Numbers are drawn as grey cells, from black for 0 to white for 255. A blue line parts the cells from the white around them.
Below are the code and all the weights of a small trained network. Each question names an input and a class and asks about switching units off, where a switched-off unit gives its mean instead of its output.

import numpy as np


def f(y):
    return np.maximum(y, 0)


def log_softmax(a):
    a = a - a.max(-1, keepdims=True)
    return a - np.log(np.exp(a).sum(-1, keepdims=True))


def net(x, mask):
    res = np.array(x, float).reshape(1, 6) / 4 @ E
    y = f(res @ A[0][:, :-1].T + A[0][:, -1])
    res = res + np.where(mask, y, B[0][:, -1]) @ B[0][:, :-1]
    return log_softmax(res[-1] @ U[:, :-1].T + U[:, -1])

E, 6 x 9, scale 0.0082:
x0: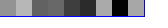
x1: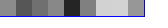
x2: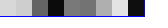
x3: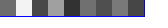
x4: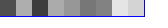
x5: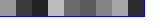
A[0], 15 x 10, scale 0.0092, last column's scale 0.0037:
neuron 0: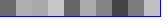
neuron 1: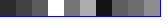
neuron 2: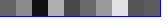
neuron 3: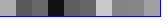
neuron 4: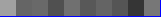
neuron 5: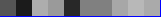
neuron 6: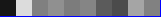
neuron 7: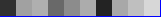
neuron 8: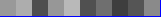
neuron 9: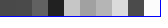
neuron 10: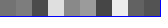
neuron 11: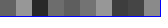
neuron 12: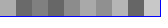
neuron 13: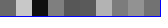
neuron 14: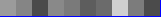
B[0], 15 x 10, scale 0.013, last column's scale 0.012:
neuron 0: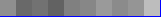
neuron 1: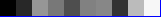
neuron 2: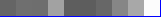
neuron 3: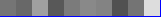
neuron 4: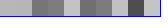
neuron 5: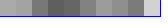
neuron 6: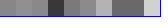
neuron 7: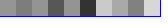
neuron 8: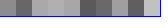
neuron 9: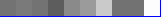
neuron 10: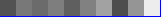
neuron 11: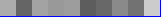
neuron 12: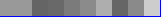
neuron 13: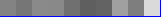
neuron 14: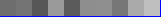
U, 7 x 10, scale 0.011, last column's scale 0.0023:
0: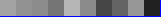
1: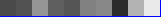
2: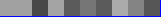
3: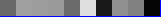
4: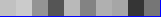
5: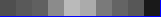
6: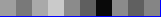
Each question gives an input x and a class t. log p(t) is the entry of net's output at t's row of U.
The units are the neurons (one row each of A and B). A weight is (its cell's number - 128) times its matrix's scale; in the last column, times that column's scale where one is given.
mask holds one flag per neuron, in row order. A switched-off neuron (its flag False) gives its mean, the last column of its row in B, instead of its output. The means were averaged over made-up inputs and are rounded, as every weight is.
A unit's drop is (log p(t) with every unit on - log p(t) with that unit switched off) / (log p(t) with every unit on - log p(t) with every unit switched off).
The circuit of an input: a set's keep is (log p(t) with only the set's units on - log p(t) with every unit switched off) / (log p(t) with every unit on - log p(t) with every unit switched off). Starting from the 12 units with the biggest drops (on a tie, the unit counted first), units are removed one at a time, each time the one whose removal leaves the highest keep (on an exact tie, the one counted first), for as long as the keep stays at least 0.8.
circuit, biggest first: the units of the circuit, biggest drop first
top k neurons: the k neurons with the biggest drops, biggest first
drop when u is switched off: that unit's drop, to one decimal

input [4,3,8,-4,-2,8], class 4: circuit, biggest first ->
neuron 4
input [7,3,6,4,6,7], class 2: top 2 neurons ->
neuron 14; neuron 1
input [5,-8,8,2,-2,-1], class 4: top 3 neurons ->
neuron 4; neuron 1; neuron 2
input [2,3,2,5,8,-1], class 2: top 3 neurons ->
neuron 1; neuron 13; neuron 3
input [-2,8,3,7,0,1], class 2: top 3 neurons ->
neuron 1; neuron 13; neuron 6
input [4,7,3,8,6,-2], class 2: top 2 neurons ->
neuron 1; neuron 13
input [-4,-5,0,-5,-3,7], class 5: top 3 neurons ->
neuron 4; neuron 2; neuron 3
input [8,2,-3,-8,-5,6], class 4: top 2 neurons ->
neuron 1; neuron 4
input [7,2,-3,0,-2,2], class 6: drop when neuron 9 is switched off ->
0.2
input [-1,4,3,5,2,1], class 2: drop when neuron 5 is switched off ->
-0.1
